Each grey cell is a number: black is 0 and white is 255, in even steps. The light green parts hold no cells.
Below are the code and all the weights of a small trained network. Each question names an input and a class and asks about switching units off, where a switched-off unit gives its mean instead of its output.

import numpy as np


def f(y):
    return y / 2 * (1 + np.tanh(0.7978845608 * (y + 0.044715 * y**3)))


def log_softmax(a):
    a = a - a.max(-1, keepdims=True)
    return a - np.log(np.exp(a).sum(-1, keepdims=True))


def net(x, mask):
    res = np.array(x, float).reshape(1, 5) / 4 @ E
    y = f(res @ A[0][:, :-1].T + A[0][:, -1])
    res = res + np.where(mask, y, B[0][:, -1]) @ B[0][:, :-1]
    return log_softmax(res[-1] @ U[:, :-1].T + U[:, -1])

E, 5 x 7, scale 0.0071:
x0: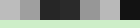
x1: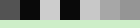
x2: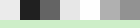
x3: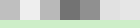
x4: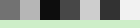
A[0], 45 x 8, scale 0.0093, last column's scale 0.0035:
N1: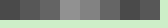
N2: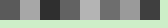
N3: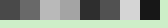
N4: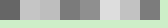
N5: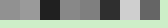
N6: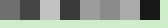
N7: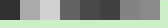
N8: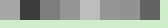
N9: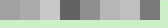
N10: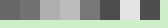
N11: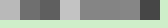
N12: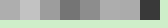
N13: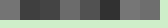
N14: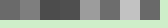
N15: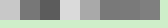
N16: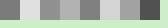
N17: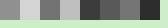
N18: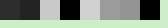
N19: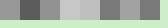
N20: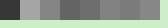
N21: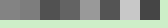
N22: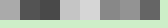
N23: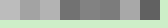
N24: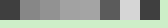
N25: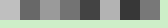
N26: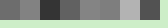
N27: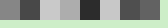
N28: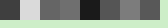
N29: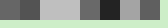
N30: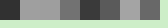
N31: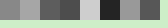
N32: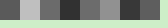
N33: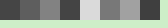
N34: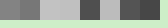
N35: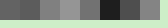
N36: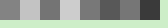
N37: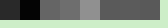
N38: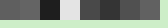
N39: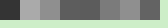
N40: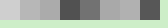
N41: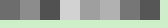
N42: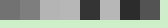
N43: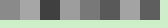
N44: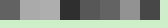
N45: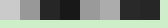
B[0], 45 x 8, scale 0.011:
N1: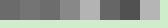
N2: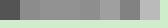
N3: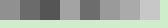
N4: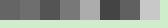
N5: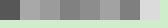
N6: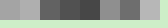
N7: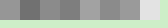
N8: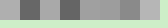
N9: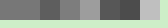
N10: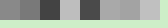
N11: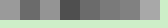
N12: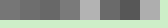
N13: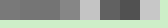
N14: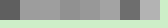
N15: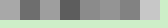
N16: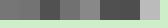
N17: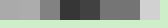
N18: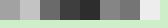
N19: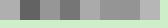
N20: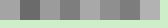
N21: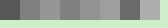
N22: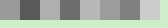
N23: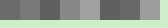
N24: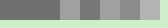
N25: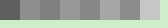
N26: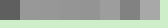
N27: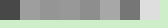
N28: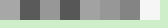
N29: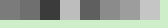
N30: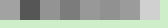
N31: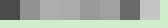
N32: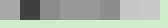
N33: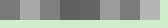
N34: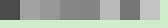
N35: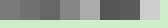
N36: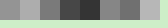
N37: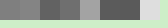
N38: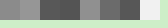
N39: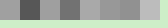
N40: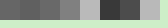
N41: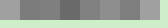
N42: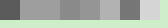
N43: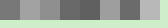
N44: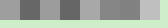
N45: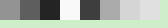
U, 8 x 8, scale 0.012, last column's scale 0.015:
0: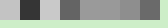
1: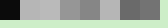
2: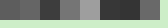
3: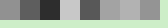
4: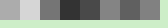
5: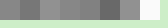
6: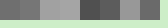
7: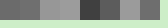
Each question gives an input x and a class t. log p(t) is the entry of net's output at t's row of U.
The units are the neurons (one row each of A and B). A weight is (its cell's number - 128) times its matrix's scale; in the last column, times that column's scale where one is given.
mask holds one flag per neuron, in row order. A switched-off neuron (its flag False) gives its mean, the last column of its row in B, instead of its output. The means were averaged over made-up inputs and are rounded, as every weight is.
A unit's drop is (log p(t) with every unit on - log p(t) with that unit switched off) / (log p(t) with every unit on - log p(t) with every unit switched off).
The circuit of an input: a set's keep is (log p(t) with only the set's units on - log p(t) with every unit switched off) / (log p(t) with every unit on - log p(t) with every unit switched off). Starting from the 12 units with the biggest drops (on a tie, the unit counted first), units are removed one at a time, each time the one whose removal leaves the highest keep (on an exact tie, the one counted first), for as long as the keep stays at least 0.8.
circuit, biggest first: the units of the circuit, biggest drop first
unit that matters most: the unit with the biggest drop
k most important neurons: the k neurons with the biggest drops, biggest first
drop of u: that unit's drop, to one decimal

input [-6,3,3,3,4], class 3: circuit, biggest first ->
[N10]
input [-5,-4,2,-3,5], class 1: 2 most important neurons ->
[N45; N5]
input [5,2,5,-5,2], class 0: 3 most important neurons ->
[N22; N8; N29]
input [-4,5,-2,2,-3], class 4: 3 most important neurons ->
[N18; N45; N6]
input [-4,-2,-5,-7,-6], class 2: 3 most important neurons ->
[N35; N38; N37]
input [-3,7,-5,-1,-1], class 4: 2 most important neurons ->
[N18; N6]
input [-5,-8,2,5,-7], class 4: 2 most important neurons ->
[N17; N36]
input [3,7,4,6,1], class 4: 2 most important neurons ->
[N18; N6]
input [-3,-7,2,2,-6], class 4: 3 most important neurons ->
[N17; N36; N31]
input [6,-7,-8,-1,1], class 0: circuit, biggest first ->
[N32; N28]
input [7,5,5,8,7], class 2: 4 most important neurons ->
[N40; N9; N4; N12]
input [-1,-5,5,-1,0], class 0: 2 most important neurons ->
[N18; N22]
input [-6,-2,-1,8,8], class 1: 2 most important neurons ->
[N5; N31]
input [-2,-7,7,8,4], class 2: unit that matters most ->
N16
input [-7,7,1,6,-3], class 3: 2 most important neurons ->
[N10; N3]
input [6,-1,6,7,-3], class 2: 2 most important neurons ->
[N40; N16]
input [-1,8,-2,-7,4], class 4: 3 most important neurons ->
[N18; N33; N6]
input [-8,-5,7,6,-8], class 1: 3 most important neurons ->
[N34; N27; N45]
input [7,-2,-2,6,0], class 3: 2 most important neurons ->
[N45; N32]
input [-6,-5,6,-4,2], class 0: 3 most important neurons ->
[N22; N45; N15]
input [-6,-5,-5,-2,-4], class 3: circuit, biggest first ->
[N3]
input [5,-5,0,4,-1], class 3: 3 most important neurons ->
[N45; N18; N38]
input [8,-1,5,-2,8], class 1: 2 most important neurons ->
[N31; N5]
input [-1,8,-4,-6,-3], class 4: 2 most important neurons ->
[N18; N6]
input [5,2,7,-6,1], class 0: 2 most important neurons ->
[N22; N8]
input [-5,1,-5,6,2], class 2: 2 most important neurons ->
[N4; N9]
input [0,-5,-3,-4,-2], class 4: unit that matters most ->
N17
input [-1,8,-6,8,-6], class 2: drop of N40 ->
0.5
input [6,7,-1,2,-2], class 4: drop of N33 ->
0.1
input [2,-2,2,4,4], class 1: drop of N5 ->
0.2
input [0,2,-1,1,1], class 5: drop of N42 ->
0.2
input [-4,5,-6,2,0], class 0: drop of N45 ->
0.1
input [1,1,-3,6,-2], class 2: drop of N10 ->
0.0
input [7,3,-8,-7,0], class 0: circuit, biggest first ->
[N32]
